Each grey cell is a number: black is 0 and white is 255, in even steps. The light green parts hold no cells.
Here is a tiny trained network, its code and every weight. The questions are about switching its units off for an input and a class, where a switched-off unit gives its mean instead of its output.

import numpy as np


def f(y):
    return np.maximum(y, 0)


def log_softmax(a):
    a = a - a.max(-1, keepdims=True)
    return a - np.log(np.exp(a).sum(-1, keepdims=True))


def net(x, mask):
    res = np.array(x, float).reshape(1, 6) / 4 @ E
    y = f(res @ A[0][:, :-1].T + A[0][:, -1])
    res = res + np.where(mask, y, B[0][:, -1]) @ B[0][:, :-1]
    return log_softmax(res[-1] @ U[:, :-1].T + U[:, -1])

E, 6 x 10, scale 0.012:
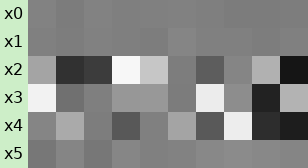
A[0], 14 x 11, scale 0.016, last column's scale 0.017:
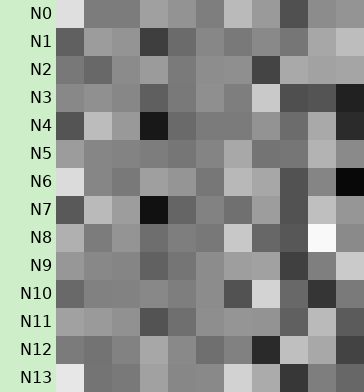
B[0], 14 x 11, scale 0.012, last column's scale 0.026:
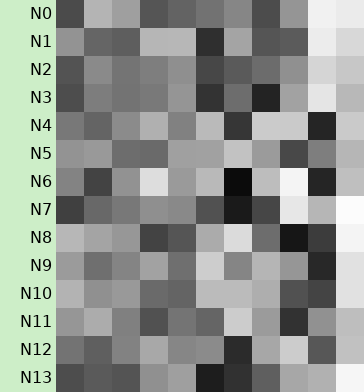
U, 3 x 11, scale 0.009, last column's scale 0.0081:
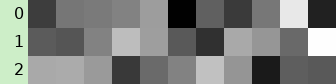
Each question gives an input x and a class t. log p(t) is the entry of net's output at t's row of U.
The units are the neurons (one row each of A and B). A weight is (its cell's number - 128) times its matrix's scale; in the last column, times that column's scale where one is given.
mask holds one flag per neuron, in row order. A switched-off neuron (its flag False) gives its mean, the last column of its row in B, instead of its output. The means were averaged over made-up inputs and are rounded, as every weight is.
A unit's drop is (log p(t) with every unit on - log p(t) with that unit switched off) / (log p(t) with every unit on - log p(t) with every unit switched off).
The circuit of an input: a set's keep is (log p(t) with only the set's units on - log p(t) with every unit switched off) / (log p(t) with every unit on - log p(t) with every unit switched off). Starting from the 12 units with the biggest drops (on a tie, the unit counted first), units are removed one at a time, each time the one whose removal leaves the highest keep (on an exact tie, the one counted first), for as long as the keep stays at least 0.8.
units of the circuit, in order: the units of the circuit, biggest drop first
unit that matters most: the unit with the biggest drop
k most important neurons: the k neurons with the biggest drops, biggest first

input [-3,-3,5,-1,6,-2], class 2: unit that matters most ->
N10
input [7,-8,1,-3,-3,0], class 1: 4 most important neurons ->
(N0, N1, N3, N13)
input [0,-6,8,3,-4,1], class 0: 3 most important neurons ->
(N9, N4, N0)
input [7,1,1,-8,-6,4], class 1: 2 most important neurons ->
(N12, N0)
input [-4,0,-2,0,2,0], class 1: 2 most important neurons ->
(N0, N13)
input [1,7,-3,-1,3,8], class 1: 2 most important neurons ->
(N0, N4)
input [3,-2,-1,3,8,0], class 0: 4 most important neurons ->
(N3, N0, N13, N12)
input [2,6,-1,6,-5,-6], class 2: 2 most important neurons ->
(N8, N7)
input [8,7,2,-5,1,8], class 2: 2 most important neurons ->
(N7, N13)
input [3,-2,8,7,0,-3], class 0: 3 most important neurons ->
(N0, N13, N4)
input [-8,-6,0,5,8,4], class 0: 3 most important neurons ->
(N3, N0, N13)
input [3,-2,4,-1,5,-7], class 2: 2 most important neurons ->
(N7, N10)
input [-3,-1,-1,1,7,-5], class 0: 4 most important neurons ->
(N3, N6, N12, N7)
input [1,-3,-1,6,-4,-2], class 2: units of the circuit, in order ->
(N8)
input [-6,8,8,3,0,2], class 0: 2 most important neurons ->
(N9, N4)
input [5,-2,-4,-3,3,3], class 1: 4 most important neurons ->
(N4, N0, N13, N2)
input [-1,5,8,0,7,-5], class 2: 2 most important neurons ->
(N10, N7)
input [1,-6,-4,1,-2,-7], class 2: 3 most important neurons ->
(N8, N13, N3)
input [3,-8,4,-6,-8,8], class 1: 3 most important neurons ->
(N12, N0, N1)
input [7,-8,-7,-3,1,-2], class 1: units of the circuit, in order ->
(N4)
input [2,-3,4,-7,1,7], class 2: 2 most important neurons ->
(N7, N13)
